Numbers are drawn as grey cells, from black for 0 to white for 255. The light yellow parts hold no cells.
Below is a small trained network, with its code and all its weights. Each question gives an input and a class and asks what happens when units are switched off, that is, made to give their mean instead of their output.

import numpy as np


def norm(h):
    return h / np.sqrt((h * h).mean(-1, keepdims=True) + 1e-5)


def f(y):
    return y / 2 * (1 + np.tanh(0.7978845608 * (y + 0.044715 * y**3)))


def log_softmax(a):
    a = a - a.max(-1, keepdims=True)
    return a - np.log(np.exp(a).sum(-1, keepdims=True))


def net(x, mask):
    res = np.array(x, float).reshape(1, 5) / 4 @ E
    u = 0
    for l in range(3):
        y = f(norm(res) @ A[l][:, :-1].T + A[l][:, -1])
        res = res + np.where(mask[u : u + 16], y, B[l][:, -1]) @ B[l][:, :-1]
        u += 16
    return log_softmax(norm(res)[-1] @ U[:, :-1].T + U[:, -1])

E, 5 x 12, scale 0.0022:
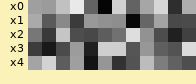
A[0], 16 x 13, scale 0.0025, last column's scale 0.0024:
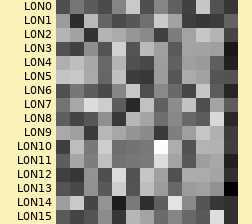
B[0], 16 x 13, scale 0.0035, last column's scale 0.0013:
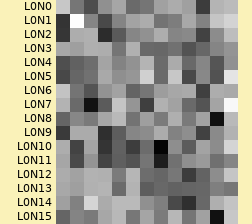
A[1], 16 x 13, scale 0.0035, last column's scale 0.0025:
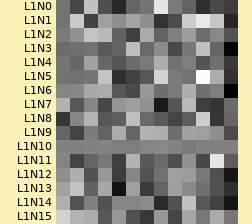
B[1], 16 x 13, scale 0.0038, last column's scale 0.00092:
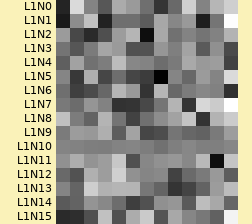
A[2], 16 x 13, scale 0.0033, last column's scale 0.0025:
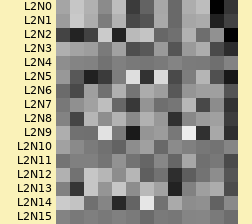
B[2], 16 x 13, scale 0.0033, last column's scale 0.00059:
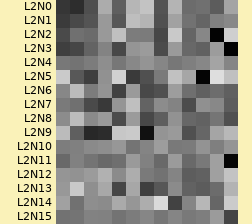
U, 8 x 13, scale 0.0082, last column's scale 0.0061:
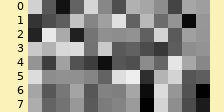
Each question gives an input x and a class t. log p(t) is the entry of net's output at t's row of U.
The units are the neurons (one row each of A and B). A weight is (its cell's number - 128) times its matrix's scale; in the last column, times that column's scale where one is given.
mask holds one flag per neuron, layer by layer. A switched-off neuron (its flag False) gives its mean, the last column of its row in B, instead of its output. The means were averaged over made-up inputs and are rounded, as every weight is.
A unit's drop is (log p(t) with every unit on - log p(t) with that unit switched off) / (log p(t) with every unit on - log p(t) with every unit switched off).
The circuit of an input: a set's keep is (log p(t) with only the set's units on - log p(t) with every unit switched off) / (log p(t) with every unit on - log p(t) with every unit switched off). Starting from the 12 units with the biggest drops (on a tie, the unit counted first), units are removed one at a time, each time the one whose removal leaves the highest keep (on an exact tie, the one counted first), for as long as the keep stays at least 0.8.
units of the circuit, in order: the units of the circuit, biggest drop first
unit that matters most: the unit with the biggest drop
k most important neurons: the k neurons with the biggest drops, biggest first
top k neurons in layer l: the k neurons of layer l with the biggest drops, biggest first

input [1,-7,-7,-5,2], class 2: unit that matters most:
L1N1
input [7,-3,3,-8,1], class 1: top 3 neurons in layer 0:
(L0N5, L0N0, L0N6)
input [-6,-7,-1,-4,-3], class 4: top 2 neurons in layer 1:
(L1N5, L1N2)
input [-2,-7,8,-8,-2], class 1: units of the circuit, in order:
(L2N0, L2N1)
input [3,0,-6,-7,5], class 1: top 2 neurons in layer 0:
(L0N1, L0N5)
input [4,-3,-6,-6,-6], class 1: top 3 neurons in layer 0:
(L0N5, L0N1, L0N14)
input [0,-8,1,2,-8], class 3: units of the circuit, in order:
(L0N12, L2N13)
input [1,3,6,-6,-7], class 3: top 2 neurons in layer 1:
(L1N11, L1N1)
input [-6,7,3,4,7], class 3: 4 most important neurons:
(L1N13, L0N7, L0N10, L0N14)
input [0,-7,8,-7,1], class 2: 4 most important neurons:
(L1N0, L0N1, L0N15, L0N8)
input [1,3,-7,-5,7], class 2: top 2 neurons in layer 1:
(L1N1, L1N9)
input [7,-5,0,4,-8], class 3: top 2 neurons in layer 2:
(L2N13, L2N8)
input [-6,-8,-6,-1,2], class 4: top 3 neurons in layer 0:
(L0N7, L0N10, L0N1)
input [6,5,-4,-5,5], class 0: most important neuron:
(L0N10)
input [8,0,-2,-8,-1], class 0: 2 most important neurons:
(L2N9, L0N7)
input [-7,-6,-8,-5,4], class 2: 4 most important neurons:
(L1N1, L0N7, L1N2, L0N2)
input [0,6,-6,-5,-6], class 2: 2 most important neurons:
(L1N1, L0N10)
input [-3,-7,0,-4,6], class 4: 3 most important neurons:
(L1N5, L0N10, L0N12)
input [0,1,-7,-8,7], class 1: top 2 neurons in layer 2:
(L2N0, L2N1)
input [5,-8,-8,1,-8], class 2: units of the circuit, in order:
(L1N1)
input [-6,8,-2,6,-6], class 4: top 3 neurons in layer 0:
(L0N7, L0N5, L0N14)
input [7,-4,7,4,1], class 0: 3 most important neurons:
(L2N9, L0N7, L0N2)
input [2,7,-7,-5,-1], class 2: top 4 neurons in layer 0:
(L0N10, L0N11, L0N2, L0N9)
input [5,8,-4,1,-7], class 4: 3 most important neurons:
(L1N7, L0N14, L1N14)
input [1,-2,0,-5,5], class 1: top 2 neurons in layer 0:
(L0N5, L0N12)
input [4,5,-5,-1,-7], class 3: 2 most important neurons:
(L0N1, L0N12)
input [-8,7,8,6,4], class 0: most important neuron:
(L2N5)
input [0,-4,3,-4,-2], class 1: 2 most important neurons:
(L0N5, L1N7)
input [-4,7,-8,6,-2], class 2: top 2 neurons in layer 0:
(L0N10, L0N5)
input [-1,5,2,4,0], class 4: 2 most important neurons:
(L1N7, L0N5)
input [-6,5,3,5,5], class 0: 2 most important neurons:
(L0N10, L2N5)
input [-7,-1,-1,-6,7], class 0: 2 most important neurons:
(L2N5, L0N12)
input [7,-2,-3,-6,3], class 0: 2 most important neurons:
(L2N9, L0N7)
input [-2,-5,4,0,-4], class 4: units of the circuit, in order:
(L0N10)
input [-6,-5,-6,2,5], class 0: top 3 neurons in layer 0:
(L0N1, L0N0, L0N6)
